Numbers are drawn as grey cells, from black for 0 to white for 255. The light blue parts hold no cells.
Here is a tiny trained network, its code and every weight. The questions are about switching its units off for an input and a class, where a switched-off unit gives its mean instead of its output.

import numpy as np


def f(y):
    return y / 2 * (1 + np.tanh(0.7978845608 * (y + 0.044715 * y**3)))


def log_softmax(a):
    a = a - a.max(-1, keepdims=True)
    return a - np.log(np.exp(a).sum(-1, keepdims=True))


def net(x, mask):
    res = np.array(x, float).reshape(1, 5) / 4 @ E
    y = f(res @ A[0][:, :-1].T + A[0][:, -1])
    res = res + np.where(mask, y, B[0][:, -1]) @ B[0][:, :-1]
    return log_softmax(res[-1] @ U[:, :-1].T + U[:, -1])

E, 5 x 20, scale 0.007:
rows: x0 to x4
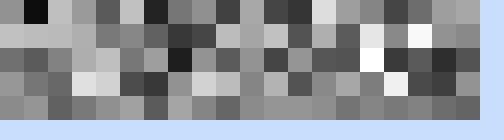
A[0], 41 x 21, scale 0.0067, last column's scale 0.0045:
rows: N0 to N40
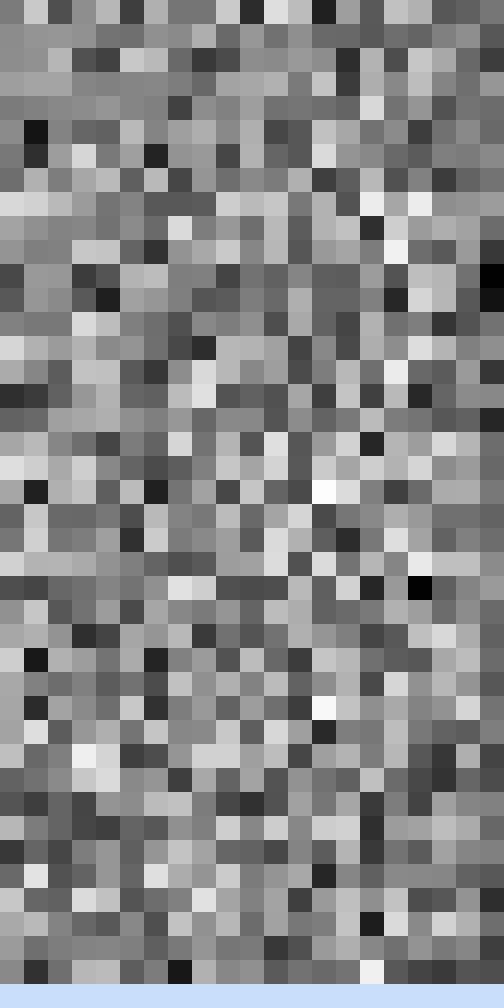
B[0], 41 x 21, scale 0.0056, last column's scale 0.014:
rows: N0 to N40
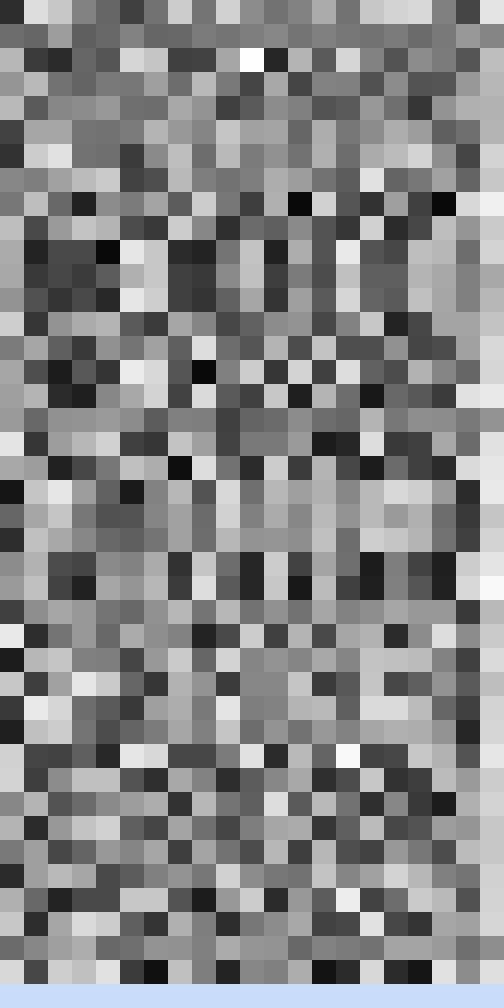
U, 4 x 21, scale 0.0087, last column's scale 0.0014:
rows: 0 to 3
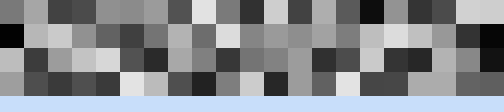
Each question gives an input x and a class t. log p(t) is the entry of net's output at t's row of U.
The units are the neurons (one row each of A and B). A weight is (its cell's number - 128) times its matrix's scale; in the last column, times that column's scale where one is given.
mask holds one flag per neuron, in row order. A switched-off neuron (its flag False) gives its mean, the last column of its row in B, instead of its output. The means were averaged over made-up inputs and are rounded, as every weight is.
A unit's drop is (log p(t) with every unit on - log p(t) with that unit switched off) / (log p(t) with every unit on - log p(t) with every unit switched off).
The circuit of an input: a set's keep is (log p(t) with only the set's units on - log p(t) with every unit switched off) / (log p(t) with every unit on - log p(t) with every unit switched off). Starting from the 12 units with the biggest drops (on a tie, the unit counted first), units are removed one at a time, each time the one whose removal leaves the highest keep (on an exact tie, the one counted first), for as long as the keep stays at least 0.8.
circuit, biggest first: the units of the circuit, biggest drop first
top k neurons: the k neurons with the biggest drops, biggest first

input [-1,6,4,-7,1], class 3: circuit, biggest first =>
[N2]
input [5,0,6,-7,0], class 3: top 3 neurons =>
[N2, N12, N11]
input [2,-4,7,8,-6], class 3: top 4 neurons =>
[N31, N37, N15, N10]
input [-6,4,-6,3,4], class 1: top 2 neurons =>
[N0, N30]
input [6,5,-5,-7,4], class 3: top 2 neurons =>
[N2, N26]
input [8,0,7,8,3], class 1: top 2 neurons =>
[N20, N6]
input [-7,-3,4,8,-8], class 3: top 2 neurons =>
[N31, N15]
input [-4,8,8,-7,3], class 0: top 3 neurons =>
[N8, N14, N23]
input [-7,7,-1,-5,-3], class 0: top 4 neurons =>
[N8, N23, N14, N19]
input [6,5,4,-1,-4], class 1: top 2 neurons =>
[N20, N24]
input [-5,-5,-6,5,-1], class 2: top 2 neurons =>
[N38, N18]
